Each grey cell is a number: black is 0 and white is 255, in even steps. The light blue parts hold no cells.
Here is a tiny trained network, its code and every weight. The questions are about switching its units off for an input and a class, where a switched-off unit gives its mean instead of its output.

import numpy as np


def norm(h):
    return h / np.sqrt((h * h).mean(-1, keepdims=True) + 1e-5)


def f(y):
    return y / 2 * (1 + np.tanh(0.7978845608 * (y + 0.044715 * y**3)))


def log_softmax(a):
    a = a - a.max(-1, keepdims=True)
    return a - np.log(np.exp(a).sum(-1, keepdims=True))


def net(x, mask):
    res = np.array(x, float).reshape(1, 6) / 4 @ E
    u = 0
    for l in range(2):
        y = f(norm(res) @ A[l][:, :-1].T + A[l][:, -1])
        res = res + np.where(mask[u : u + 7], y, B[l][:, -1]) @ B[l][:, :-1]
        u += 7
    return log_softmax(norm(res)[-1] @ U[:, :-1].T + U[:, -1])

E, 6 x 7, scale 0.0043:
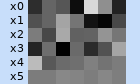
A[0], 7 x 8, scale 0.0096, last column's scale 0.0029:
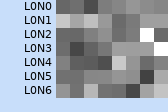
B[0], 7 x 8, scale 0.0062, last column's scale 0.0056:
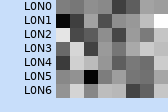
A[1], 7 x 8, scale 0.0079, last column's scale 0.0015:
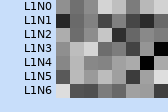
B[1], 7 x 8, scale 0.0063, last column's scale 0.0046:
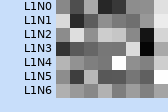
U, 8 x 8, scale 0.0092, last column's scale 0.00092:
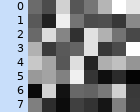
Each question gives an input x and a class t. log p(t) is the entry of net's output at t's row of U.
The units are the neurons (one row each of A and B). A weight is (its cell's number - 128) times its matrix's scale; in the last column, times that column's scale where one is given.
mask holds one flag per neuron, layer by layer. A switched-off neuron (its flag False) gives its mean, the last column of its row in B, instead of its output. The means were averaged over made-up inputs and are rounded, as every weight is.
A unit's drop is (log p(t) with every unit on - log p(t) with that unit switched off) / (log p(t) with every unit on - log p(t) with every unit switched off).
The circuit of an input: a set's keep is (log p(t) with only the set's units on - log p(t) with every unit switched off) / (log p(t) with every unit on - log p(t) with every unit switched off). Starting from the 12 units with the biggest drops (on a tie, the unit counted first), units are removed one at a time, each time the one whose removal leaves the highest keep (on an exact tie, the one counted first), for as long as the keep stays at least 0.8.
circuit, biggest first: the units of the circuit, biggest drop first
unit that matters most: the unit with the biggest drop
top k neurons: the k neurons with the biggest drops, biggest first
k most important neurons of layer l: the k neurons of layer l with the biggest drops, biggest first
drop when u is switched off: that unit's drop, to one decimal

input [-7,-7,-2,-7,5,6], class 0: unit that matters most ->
L0N1
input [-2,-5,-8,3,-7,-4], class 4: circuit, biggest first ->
(L0N1 L0N2)
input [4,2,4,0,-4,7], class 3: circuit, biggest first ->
(L0N1 L1N4)
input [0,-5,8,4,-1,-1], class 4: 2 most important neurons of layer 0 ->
(L0N2 L0N1)
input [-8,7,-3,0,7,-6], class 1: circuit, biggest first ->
(L0N1 L0N3)
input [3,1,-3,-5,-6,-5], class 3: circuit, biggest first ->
(L0N3 L1N1 L0N5)
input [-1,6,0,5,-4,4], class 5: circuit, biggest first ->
(L0N1 L1N2)
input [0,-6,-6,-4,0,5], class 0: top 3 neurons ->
(L1N2 L1N0 L0N6)
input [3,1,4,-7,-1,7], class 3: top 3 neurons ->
(L0N5 L1N1 L0N3)
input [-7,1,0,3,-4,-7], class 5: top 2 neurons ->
(L1N2 L0N2)
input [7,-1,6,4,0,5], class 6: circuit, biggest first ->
(L0N3 L0N4)
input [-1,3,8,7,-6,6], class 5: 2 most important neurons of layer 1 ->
(L1N2 L1N0)
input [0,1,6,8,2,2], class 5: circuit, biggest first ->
(L0N1 L1N2 L1N0)
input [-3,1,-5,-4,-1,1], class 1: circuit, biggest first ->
(L1N5)
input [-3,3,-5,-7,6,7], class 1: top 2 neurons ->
(L0N6 L1N3)
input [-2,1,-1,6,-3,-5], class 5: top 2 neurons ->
(L1N2 L0N1)
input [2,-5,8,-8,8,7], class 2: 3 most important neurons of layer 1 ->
(L1N1 L1N5 L1N4)
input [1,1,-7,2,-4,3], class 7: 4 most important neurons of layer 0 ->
(L0N2 L0N6 L0N4 L0N3)
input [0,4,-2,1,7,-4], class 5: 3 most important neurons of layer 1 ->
(L1N0 L1N2 L1N4)
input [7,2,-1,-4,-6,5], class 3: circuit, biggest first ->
(L1N1)
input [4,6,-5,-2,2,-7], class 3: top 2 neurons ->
(L1N4 L0N1)
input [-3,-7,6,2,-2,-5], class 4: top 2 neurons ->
(L0N2 L1N6)
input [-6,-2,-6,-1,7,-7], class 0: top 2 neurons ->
(L0N1 L1N0)
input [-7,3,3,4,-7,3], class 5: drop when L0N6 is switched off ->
0.1
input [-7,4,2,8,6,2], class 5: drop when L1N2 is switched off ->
0.4
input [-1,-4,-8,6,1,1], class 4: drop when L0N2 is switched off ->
0.2
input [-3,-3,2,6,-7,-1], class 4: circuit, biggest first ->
(L0N2)
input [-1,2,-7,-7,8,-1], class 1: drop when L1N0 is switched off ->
0.0
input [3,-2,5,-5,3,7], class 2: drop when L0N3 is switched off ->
0.1
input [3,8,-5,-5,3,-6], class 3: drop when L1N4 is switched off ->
0.2
